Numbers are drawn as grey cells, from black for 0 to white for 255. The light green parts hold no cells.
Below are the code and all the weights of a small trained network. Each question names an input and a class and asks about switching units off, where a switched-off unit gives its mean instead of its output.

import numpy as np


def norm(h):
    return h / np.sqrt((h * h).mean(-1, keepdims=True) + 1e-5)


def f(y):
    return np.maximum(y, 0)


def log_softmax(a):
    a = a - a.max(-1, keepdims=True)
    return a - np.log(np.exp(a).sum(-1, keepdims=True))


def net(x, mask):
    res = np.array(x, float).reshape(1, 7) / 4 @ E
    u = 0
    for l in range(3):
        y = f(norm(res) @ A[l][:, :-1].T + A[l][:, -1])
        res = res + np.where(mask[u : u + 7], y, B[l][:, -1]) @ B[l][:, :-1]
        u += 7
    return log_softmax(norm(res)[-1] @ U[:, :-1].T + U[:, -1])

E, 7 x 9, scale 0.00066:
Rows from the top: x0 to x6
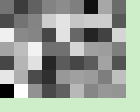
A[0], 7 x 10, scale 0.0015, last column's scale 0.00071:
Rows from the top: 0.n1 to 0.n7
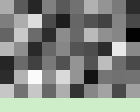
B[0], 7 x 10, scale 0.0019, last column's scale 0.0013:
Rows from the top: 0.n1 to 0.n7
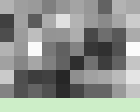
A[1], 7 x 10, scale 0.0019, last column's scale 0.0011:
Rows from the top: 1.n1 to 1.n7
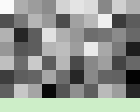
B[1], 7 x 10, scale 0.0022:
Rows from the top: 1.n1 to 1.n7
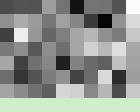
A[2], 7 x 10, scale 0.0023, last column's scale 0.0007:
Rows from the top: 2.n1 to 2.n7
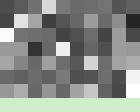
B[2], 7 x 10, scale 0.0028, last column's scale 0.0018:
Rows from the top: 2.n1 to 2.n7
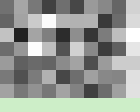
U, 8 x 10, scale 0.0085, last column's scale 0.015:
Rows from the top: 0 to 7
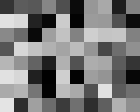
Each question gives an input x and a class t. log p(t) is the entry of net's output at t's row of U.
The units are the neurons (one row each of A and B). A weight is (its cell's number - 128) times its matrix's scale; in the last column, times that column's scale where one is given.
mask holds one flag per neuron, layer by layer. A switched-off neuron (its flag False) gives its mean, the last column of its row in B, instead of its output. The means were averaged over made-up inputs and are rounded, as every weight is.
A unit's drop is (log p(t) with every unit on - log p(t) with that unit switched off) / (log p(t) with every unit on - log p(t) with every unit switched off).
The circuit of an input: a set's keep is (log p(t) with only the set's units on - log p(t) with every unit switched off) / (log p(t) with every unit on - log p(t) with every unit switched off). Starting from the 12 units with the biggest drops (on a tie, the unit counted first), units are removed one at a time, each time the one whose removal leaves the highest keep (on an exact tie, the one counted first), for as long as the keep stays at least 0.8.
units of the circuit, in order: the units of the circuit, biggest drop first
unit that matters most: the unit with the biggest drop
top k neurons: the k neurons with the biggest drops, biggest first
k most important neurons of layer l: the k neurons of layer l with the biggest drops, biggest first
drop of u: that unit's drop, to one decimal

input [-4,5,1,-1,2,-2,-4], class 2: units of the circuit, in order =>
[0.n4; 1.n4]
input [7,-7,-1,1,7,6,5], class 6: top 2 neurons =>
[1.n7; 1.n2]
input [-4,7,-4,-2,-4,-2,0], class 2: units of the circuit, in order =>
[1.n4; 2.n4]
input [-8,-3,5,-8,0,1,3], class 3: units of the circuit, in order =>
[2.n4]
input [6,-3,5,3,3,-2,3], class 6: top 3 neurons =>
[1.n7; 0.n2; 1.n1]
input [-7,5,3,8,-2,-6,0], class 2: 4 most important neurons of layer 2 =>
[2.n4; 2.n3; 2.n5; 2.n2]
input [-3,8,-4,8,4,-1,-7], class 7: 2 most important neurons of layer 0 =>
[0.n7; 0.n2]
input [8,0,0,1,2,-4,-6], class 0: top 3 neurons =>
[0.n4; 1.n2; 1.n3]
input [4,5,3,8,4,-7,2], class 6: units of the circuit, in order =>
[0.n6; 1.n7; 2.n4]
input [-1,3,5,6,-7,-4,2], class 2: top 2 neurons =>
[1.n4; 1.n2]
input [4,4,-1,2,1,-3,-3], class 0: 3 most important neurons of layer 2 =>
[2.n3; 2.n4; 2.n1]
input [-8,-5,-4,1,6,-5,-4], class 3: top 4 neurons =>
[2.n2; 1.n1; 0.n2; 1.n2]
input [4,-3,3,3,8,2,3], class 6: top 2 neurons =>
[1.n7; 0.n6]
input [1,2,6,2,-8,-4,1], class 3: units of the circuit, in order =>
[1.n3]
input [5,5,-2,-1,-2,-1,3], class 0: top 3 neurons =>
[0.n5; 1.n6; 1.n7]
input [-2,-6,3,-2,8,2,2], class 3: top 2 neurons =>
[0.n2; 2.n2]
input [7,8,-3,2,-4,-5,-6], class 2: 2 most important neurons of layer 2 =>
[2.n4; 2.n2]
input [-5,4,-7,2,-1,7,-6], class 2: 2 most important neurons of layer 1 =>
[1.n4; 1.n1]
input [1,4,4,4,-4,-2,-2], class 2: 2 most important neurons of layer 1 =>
[1.n4; 1.n2]
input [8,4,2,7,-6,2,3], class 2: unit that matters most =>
1.n2
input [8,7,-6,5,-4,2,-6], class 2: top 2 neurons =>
[1.n4; 2.n4]
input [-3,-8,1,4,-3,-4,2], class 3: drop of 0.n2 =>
0.9
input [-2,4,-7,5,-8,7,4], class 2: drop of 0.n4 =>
0.1
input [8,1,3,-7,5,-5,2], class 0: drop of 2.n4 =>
0.0
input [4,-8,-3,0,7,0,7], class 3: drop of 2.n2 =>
0.7
